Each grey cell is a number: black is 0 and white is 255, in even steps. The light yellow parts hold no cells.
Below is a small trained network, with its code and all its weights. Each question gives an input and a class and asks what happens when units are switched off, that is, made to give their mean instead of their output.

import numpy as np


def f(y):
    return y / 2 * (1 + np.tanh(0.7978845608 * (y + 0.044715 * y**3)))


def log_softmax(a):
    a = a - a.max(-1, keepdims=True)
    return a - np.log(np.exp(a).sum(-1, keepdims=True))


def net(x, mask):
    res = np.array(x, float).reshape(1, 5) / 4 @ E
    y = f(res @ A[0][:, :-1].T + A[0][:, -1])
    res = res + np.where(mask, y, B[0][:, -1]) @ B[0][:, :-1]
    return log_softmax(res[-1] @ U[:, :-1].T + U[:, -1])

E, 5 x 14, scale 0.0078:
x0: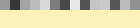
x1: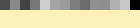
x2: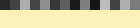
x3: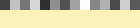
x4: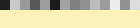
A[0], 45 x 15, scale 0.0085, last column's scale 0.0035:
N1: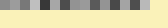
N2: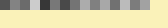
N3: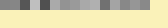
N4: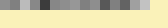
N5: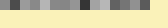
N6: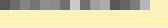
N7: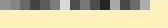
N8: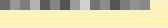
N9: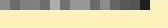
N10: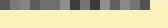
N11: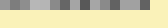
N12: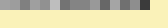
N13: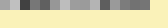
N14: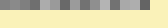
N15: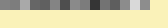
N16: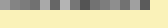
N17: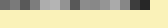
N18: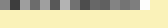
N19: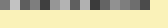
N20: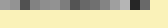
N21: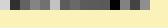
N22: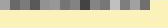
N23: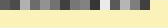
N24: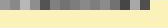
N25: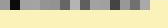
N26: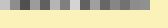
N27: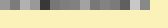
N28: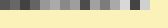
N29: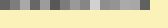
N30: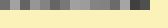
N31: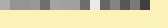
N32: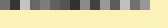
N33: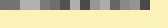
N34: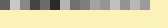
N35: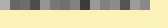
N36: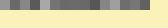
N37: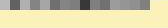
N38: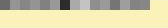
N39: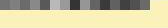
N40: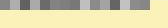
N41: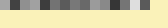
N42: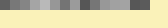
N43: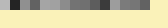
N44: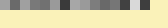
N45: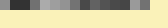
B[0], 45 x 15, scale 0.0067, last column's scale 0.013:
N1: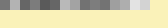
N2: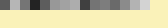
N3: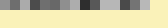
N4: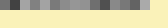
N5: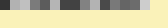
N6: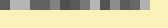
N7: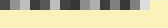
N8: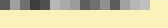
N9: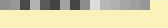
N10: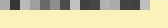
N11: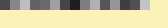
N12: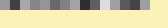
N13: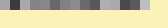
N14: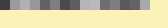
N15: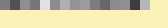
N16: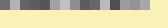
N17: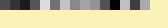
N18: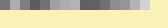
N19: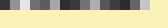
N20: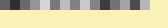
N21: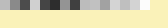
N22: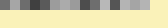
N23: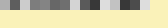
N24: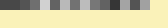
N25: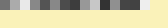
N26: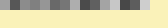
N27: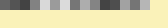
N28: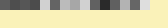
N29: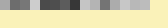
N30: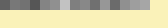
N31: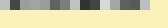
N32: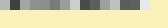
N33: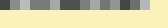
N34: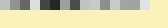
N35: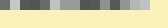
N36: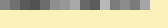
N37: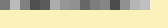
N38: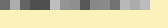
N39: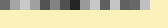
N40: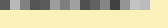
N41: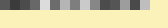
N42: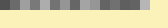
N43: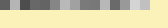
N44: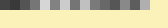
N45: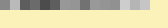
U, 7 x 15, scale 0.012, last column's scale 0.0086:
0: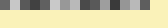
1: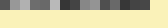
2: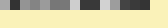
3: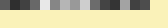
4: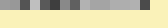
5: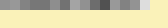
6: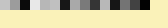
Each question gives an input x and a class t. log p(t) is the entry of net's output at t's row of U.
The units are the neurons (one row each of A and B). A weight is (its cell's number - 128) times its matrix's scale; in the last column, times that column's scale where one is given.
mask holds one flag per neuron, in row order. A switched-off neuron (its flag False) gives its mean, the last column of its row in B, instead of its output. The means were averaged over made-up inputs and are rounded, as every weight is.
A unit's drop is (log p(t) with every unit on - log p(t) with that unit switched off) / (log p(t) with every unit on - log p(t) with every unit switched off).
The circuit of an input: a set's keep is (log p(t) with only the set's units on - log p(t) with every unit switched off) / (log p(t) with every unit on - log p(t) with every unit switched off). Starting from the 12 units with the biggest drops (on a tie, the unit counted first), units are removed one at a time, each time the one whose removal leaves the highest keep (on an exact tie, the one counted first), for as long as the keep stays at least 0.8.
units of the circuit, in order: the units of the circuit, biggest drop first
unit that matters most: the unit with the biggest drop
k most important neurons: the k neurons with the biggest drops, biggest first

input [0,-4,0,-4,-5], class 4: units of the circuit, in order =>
(N21)
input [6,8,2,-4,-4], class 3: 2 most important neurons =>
(N28; N17)
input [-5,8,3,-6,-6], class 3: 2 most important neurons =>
(N20; N17)
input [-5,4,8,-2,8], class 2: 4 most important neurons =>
(N10; N21; N32; N23)
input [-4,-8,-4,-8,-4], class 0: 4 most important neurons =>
(N35; N43; N45; N22)
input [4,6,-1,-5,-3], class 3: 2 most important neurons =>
(N28; N20)
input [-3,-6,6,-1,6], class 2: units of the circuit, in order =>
(N10; N32)
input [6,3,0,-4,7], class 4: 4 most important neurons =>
(N29; N34; N7; N19)
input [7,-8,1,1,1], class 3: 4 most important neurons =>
(N41; N44; N27; N24)
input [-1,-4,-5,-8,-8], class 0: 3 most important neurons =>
(N35; N34; N43)
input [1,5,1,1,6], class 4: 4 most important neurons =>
(N34; N29; N41; N27)
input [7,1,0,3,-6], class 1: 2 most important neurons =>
(N25; N11)
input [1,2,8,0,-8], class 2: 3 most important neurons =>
(N23; N32; N10)
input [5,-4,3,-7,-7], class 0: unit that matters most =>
N35
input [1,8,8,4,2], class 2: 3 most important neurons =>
(N23; N32; N10)
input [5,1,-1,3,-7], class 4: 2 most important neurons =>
(N21; N1)
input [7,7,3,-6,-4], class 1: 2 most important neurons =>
(N25; N5)
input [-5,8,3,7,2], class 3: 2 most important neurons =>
(N20; N17)
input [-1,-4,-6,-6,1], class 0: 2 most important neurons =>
(N35; N23)
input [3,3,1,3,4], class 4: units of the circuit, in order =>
(N29)
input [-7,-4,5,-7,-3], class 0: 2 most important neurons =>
(N43; N45)
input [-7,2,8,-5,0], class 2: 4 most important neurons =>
(N10; N32; N25; N5)
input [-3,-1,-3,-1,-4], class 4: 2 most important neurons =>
(N21; N25)
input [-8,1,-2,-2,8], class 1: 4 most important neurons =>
(N7; N19; N21; N1)
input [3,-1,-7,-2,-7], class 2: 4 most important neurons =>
(N26; N31; N12; N34)
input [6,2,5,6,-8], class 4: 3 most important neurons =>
(N21; N1; N9)
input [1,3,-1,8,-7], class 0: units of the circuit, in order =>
(N2)
